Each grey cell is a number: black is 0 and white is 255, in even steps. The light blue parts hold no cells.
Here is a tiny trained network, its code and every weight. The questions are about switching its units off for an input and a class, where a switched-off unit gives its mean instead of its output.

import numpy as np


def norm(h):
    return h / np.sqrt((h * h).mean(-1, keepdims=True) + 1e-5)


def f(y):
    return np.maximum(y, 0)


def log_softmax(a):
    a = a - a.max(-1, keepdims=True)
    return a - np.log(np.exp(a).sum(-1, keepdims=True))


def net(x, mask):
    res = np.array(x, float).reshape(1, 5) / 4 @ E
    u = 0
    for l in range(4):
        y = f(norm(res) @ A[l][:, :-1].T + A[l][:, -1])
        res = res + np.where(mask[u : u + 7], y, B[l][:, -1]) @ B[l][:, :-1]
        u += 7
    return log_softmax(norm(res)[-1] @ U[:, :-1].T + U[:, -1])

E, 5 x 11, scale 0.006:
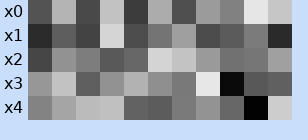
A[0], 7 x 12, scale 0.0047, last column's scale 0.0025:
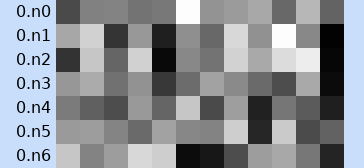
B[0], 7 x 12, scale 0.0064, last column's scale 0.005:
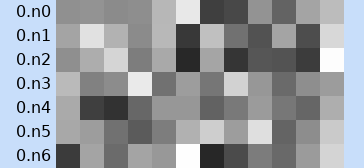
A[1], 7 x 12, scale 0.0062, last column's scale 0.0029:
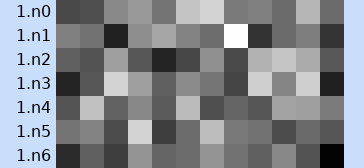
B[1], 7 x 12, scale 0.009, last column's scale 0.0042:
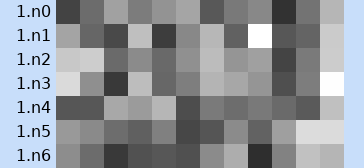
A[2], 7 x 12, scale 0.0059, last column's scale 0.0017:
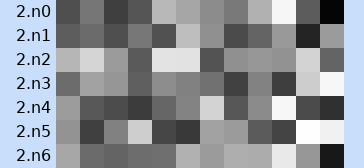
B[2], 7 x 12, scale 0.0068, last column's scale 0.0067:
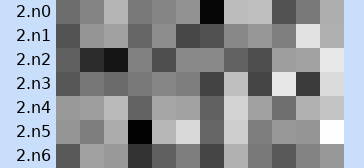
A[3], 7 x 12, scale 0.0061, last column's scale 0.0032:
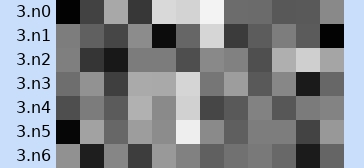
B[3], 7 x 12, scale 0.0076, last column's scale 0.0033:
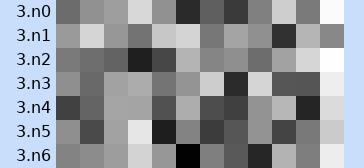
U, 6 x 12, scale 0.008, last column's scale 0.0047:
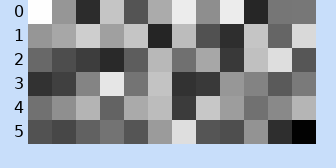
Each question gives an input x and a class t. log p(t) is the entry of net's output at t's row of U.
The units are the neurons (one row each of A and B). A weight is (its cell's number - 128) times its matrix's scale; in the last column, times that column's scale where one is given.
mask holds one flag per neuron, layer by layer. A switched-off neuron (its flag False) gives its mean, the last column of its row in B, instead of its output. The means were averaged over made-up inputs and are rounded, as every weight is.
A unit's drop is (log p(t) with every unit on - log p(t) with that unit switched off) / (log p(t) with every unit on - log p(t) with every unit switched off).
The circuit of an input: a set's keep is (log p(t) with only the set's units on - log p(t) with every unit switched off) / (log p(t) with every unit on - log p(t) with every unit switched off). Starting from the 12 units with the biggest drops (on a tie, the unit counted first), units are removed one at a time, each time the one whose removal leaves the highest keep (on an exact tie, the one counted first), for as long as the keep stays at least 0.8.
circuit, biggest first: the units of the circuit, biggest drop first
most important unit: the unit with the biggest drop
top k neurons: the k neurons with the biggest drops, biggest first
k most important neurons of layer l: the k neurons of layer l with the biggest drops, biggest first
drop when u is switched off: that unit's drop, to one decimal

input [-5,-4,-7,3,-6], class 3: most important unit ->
0.n6
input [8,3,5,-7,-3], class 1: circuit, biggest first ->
[0.n2; 0.n1]
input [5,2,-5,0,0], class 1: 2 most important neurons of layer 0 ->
[0.n1; 0.n2]
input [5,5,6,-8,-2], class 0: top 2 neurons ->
[1.n2; 1.n3]
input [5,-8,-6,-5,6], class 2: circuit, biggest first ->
[2.n2; 1.n1]
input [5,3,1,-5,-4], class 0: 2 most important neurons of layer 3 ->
[3.n6; 3.n0]
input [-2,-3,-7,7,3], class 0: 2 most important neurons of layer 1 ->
[1.n1; 1.n0]
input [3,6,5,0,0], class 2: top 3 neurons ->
[1.n6; 1.n5; 0.n6]
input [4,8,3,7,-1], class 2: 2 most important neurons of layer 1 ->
[1.n5; 1.n6]
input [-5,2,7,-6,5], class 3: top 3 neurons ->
[1.n0; 0.n0; 3.n0]
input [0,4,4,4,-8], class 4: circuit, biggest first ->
[2.n4; 2.n0]
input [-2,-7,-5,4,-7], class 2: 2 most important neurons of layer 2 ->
[2.n2; 2.n5]
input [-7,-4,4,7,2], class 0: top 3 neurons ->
[1.n1; 0.n2; 1.n4]
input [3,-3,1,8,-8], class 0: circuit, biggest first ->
[1.n1]
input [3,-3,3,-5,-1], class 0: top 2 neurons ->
[1.n5; 1.n3]
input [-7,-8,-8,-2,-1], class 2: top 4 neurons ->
[2.n2; 0.n2; 0.n6; 3.n2]
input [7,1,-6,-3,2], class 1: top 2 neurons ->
[0.n2; 0.n1]
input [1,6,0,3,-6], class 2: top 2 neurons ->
[1.n6; 0.n0]
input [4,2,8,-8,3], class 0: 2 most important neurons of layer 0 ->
[0.n6; 0.n2]
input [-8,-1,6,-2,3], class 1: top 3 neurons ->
[0.n6; 3.n6; 3.n0]
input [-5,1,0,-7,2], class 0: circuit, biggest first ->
[1.n3]
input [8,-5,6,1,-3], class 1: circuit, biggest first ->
[0.n2; 0.n1]
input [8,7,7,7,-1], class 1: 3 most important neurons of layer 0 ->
[0.n2; 0.n1; 0.n6]
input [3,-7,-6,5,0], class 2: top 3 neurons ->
[2.n2; 3.n2; 1.n3]
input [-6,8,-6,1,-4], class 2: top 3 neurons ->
[1.n6; 3.n2; 0.n2]
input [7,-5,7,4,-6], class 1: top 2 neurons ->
[0.n1; 0.n2]
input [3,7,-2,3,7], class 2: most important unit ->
1.n5
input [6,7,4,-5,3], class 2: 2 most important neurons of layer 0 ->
[0.n6; 0.n5]
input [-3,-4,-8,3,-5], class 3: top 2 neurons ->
[0.n6; 1.n5]
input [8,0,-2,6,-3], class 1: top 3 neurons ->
[0.n1; 0.n2; 1.n3]
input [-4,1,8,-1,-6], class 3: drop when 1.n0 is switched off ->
0.2
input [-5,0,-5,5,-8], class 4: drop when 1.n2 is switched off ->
0.2
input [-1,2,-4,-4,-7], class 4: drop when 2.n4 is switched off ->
0.1
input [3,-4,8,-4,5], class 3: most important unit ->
0.n0
